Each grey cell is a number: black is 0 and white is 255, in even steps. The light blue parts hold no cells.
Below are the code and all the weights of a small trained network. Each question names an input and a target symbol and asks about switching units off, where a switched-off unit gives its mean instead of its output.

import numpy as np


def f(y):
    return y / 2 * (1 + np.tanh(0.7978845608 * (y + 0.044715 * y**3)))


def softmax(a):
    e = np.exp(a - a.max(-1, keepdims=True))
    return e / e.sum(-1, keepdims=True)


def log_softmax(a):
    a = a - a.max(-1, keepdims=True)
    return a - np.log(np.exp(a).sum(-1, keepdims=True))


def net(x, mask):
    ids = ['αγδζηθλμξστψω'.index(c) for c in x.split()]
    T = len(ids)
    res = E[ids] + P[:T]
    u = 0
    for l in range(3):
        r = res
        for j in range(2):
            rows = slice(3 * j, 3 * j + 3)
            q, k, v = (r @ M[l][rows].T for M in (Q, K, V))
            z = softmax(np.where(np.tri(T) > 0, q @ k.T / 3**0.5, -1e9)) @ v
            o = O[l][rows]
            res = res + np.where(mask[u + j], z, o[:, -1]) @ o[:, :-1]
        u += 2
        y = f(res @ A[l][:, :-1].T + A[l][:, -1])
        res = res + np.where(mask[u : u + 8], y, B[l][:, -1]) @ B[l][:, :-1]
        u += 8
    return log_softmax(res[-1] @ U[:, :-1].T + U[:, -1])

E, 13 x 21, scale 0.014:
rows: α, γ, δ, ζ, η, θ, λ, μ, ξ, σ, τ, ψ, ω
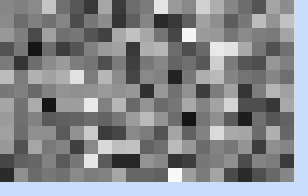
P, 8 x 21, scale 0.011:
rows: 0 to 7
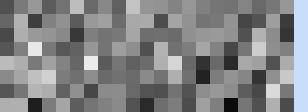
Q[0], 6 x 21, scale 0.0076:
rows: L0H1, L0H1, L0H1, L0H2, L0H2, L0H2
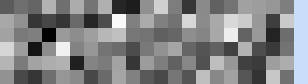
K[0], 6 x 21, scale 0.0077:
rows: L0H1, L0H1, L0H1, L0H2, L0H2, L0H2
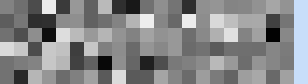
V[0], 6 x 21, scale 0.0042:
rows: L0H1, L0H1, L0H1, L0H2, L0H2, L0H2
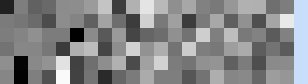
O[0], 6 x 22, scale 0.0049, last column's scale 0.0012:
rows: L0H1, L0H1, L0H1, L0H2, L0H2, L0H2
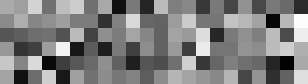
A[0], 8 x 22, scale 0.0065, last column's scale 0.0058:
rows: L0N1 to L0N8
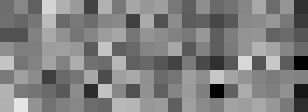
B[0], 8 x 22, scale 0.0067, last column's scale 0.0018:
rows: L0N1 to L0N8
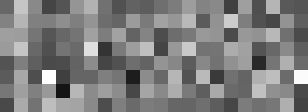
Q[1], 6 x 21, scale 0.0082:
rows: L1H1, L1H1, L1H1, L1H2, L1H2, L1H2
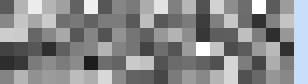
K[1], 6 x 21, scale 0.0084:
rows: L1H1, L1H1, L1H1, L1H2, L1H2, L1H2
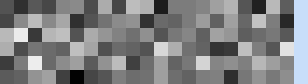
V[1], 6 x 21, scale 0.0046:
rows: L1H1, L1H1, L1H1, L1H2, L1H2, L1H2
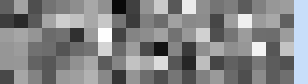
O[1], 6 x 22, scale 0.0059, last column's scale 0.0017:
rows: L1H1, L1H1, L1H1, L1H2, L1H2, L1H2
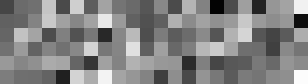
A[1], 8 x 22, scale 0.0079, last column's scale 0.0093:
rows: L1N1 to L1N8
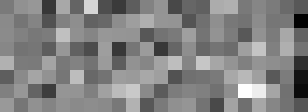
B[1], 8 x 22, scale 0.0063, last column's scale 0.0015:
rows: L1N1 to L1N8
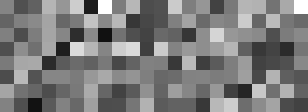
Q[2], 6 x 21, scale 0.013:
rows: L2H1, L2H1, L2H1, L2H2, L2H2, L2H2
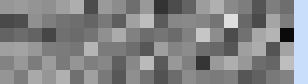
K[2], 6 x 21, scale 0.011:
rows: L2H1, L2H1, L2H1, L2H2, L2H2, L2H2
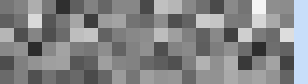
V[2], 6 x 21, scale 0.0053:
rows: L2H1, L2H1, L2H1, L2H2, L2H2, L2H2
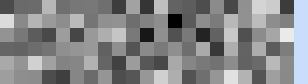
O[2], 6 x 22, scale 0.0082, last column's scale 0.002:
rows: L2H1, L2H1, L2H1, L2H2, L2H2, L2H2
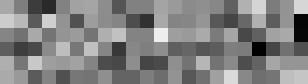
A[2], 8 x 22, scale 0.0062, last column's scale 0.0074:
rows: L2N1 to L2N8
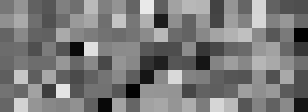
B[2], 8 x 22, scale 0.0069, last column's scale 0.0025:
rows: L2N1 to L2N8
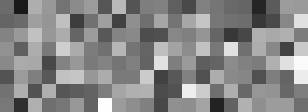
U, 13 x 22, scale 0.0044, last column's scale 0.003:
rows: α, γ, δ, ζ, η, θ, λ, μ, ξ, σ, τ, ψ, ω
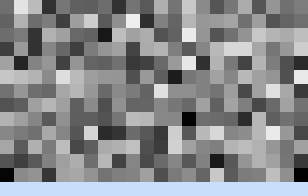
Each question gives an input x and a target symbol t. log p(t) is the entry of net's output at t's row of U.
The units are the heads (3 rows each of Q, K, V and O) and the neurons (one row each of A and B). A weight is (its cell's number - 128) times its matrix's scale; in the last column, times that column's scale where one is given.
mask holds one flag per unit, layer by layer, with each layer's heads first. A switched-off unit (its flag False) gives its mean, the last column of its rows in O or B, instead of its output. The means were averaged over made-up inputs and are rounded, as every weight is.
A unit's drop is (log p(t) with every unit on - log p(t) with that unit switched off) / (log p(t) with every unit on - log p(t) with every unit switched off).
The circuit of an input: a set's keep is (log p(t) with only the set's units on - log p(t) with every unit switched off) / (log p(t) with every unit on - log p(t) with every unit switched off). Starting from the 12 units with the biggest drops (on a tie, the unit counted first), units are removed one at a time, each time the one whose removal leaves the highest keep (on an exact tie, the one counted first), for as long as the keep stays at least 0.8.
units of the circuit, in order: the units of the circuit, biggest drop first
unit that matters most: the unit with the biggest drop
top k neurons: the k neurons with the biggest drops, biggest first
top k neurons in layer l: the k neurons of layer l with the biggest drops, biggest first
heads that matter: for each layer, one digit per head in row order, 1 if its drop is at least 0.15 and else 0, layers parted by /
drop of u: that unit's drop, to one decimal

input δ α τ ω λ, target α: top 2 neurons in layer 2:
[L2N5, L2N2]
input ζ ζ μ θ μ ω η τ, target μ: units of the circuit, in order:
[L2H1]
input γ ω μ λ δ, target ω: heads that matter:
00 / 00 / 10
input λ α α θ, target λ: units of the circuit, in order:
[L2H1, L0H1]
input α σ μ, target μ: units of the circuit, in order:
[L2N1, L0N6]
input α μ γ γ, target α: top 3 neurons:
[L0N6, L2N5, L2N2]
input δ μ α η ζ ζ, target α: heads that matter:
10 / 10 / 10
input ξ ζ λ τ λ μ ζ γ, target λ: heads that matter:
00 / 00 / 10
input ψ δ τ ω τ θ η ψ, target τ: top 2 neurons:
[L1N1, L0N6]
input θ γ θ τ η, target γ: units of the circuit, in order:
[L1H2, L0H2, L1H1]
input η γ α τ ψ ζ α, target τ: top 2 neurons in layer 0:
[L0N6, L0N4]
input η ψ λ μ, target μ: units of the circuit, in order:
[L2N1, L0N6, L2N2]
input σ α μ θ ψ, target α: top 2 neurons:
[L2N5, L0N1]
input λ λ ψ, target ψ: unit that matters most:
L1N1
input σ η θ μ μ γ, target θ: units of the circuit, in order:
[L2H1, L2N6]
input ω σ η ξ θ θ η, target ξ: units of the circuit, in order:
[L1H2, L1H1]
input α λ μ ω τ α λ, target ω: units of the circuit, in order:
[L2H1, L0H2]
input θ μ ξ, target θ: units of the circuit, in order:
[L2H1, L2N6, L2N4]
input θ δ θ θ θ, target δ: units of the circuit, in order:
[L2N7, L1H2, L2H2, L0H2]
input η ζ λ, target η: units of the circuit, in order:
[L0H2, L1H1]
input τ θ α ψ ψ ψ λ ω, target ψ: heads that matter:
00 / 11 / 11
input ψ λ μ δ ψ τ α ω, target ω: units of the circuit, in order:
[L2N6]
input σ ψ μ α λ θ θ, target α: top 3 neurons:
[L2N5, L0N1, L0N5]
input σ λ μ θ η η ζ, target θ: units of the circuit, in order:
[L2H1, L2N6]
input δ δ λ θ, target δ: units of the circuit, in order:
[L2N7, L1H2, L0H2, L2H2]
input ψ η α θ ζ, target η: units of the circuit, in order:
[L0H2, L1H1, L1H2]
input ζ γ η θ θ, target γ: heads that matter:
01 / 01 / 00
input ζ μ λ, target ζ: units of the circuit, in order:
[L2H2]
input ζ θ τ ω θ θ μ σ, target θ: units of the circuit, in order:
[L2H1, L2N6, L0H2]
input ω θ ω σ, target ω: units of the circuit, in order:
[L2H1, L0N6, L0H1, L1H2]
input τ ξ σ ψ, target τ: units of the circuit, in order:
[L1N1, L1H1, L2H1]
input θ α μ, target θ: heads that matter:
00 / 00 / 10
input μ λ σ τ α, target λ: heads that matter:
00 / 00 / 10
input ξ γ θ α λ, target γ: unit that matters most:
L1H2
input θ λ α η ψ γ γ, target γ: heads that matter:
00 / 00 / 00
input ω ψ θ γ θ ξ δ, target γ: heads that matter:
01 / 11 / 00
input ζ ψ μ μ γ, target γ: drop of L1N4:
1.3
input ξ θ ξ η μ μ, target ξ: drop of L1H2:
0.4
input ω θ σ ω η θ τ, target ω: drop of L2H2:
0.1
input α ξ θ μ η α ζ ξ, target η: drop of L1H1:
0.2
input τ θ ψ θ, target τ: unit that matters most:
L1H1
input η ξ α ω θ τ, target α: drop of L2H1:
0.3
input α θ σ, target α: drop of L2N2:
0.2
